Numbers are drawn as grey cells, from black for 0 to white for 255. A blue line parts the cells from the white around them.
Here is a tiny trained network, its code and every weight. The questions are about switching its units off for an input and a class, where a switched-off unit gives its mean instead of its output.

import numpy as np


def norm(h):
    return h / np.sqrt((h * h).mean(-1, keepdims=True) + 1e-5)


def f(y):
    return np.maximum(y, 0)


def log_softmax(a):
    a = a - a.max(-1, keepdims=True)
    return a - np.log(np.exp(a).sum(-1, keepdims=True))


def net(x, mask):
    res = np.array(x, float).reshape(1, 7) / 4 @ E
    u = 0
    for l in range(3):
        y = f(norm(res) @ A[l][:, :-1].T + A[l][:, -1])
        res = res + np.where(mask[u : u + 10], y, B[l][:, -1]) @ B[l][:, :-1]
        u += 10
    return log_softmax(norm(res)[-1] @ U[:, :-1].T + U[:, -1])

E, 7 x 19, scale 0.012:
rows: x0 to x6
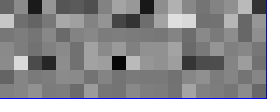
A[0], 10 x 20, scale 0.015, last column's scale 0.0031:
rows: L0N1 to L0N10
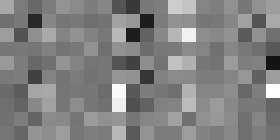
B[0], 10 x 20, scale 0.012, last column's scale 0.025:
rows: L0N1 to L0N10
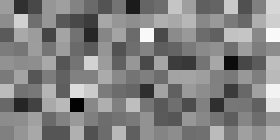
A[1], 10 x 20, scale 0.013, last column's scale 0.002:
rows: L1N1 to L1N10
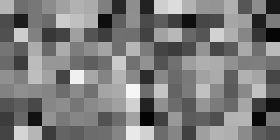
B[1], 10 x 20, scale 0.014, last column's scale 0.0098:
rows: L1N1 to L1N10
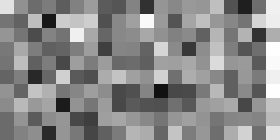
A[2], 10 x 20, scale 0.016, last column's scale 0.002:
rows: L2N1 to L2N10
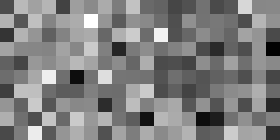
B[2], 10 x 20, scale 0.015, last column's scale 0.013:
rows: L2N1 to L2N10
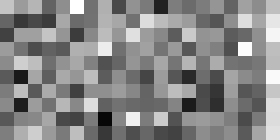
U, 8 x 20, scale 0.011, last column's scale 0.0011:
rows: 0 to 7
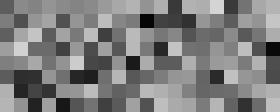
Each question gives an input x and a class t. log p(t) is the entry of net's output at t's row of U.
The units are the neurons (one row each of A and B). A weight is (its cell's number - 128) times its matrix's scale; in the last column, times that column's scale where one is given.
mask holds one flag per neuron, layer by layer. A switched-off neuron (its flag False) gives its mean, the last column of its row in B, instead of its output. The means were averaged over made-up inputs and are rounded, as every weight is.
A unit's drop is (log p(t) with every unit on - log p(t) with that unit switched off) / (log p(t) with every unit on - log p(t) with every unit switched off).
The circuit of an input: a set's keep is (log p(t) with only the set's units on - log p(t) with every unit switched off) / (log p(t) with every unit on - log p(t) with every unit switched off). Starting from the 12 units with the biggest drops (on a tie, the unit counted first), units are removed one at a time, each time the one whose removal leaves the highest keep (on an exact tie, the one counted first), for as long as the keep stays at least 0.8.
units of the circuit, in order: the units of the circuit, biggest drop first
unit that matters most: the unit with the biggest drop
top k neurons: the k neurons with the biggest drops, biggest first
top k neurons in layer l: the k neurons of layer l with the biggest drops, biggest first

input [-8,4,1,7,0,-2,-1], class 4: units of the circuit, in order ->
[L0N8]
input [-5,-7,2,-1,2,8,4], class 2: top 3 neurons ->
[L0N7, L0N2, L0N1]
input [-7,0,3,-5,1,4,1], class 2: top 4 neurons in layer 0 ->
[L0N7, L0N1, L0N5, L0N3]
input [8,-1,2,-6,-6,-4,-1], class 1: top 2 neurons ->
[L0N1, L0N7]
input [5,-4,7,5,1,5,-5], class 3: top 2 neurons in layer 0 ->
[L0N8, L0N7]
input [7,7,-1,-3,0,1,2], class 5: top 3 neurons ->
[L0N7, L0N3, L2N6]
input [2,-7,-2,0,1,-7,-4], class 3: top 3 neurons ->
[L0N7, L0N1, L0N8]
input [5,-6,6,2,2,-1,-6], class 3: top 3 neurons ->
[L0N7, L0N8, L0N1]
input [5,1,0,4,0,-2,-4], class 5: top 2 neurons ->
[L0N7, L2N6]
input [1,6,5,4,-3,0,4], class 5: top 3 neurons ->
[L0N8, L0N3, L1N2]
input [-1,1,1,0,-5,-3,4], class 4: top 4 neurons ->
[L0N3, L0N2, L0N7, L0N5]
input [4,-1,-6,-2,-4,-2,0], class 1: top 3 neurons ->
[L0N1, L0N7, L0N8]
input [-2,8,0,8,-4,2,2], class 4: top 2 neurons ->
[L0N3, L0N2]
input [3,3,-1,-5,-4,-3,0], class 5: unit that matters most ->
L0N8
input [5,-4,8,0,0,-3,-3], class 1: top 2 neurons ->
[L0N3, L2N6]
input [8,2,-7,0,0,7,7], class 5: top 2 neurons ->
[L0N7, L2N6]
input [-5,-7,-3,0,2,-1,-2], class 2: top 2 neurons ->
[L0N7, L0N2]
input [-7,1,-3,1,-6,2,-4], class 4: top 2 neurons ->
[L0N3, L0N5]
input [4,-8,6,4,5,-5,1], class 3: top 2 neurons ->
[L0N7, L0N8]
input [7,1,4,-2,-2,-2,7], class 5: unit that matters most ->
L0N5
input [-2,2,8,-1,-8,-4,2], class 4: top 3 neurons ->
[L0N3, L0N2, L0N7]
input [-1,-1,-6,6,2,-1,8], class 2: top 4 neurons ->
[L0N7, L0N1, L0N2, L0N10]
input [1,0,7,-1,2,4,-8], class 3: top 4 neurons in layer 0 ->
[L0N1, L0N7, L0N8, L0N5]
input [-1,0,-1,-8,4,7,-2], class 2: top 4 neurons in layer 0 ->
[L0N7, L0N1, L0N2, L0N6]
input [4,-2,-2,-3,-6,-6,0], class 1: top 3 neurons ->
[L0N8, L0N7, L0N1]
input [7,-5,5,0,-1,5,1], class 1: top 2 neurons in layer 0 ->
[L0N3, L0N1]
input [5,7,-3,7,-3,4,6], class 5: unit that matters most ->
L0N3
